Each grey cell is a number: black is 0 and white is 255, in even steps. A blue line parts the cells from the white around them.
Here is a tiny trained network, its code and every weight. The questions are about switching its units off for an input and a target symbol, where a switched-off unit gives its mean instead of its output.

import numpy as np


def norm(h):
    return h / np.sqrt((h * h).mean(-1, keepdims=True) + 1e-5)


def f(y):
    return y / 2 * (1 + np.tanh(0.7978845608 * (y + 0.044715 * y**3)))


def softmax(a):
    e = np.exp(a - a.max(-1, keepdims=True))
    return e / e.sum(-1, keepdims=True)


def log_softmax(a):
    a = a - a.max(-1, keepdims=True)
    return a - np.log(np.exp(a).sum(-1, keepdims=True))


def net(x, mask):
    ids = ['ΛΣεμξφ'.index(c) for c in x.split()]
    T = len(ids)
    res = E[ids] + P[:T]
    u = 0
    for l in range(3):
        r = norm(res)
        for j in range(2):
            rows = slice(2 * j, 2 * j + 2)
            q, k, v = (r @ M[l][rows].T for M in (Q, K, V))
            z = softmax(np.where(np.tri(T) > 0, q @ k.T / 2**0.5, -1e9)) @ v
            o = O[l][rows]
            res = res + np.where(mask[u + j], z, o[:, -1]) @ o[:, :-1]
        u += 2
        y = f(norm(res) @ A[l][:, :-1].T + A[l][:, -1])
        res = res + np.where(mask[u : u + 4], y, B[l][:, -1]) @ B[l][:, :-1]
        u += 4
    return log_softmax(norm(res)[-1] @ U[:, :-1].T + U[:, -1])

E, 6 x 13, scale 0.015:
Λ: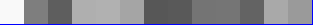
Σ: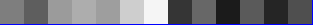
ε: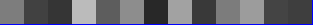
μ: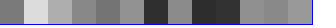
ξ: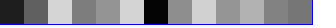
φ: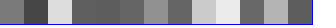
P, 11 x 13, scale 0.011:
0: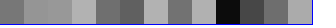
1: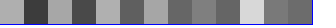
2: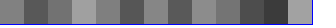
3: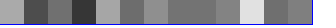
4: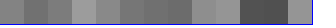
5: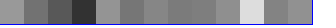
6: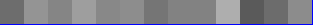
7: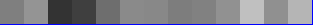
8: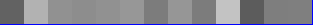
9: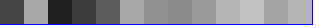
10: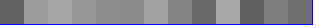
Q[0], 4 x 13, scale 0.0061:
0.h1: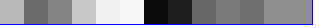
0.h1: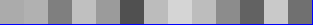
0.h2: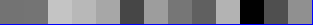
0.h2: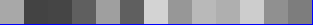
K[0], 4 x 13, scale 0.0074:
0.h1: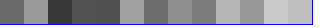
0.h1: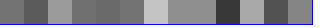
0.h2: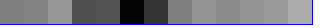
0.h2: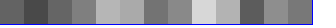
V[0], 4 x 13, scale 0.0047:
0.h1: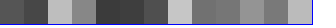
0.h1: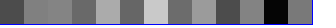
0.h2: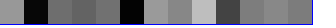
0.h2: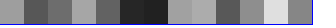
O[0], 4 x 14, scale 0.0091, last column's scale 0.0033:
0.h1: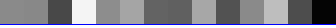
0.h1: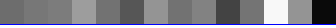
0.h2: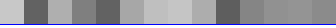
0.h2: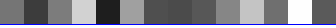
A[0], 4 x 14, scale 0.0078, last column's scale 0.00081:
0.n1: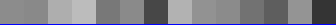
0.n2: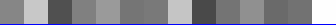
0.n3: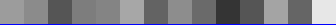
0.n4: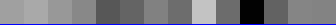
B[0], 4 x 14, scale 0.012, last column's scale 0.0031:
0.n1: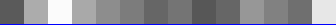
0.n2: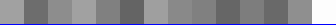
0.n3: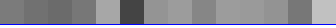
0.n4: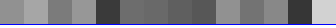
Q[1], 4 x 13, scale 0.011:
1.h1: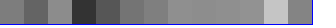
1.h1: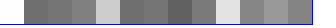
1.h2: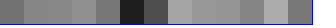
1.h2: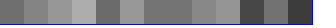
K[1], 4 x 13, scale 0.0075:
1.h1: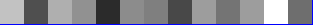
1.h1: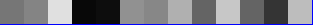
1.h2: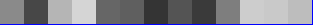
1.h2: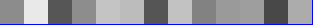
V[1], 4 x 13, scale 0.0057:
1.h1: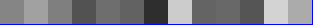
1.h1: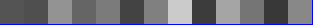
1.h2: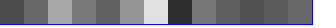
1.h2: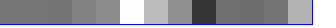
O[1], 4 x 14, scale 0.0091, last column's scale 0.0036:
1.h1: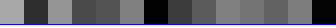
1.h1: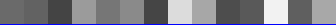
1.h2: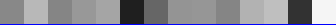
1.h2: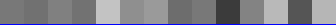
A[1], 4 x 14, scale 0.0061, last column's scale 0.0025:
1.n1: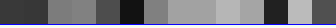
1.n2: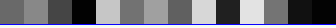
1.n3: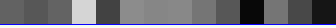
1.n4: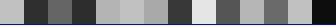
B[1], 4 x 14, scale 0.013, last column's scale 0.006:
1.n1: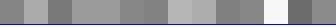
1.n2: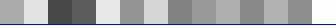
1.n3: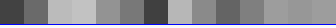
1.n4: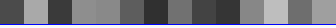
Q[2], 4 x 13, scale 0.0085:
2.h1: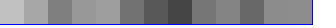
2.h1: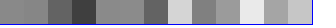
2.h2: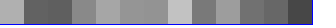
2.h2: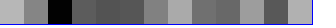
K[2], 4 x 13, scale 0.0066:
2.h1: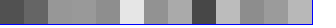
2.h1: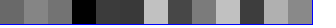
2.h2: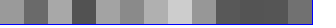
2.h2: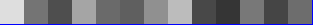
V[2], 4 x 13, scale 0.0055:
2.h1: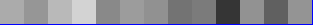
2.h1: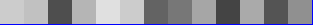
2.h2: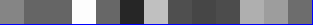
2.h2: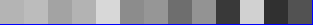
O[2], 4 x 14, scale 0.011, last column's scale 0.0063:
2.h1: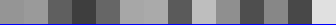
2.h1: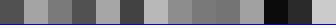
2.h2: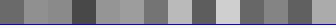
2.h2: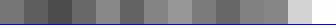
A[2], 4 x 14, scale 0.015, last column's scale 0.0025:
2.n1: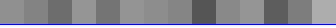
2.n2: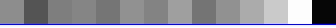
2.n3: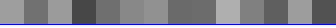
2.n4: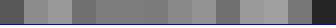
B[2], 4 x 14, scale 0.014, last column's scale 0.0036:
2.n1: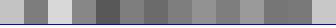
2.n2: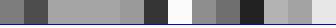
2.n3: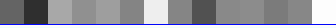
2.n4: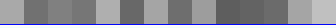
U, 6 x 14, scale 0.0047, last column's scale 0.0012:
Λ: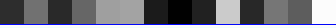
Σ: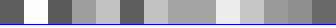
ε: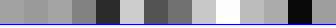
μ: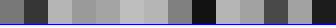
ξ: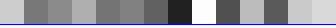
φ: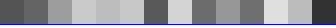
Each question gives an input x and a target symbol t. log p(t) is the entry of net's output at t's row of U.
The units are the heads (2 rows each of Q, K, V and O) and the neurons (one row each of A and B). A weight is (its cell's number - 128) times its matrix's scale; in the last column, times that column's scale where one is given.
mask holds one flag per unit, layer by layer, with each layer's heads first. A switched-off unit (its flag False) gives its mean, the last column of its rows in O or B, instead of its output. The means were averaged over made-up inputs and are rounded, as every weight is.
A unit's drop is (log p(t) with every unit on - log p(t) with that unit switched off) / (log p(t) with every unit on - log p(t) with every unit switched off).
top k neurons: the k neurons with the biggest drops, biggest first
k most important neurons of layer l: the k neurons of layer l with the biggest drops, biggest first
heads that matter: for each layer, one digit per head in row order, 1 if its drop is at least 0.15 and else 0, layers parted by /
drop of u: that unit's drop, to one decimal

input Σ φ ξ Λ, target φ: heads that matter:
10 / 00 / 10
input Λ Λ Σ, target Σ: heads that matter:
00 / 01 / 00
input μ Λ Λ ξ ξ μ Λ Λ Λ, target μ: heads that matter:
10 / 00 / 00
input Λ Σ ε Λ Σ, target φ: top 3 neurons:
[1.n3, 0.n4, 1.n2]
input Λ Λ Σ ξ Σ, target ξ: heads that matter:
01 / 00 / 01
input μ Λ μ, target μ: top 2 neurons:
[2.n3, 1.n4]
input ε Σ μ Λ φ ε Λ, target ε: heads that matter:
00 / 10 / 01
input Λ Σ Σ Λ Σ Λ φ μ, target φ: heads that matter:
10 / 00 / 10
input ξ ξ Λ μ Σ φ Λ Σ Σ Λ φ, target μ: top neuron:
[2.n3]
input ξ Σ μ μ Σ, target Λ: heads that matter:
11 / 00 / 10
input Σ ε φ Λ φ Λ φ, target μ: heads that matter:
11 / 11 / 10
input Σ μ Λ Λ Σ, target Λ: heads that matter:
11 / 11 / 10
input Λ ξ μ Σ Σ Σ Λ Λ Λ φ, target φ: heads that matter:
00 / 00 / 10
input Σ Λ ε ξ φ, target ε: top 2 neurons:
[0.n4, 1.n2]
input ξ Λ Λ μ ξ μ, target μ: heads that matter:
01 / 00 / 00
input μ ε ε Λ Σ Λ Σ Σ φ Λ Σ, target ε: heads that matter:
01 / 10 / 01
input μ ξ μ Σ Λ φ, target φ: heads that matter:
00 / 00 / 00
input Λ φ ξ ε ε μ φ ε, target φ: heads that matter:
00 / 00 / 10
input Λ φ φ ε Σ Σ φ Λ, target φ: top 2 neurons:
[2.n2, 0.n2]
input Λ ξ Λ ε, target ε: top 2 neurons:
[1.n1, 1.n2]
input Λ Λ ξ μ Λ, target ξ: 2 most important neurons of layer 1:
[1.n4, 1.n3]
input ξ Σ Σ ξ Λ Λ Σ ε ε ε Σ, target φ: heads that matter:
01 / 10 / 00
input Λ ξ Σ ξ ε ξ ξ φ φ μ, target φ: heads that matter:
00 / 00 / 10
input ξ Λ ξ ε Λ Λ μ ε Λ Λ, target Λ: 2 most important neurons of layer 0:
[0.n4, 0.n1]
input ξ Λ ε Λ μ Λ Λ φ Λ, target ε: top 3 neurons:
[1.n2, 2.n1, 2.n3]
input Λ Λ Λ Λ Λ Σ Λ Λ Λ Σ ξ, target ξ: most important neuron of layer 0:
[0.n4]
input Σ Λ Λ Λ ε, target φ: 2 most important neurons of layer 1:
[1.n3, 1.n1]
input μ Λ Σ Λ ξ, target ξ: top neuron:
[1.n1]
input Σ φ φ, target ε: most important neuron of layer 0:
[0.n4]
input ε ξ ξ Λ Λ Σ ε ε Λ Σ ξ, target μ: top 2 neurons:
[0.n1, 1.n4]
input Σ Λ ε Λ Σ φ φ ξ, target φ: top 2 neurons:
[2.n2, 0.n2]
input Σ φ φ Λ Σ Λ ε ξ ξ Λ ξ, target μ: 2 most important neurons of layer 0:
[0.n1, 0.n3]
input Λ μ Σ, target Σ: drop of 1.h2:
0.4
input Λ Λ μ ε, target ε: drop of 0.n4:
0.0
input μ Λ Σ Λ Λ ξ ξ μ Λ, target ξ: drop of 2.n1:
0.1
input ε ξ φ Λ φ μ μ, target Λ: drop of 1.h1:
0.3
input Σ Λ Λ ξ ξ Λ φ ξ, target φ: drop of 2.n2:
0.4
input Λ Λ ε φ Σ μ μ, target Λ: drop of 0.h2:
1.0
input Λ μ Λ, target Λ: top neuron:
[1.n3]
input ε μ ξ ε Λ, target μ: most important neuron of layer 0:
[0.n3]
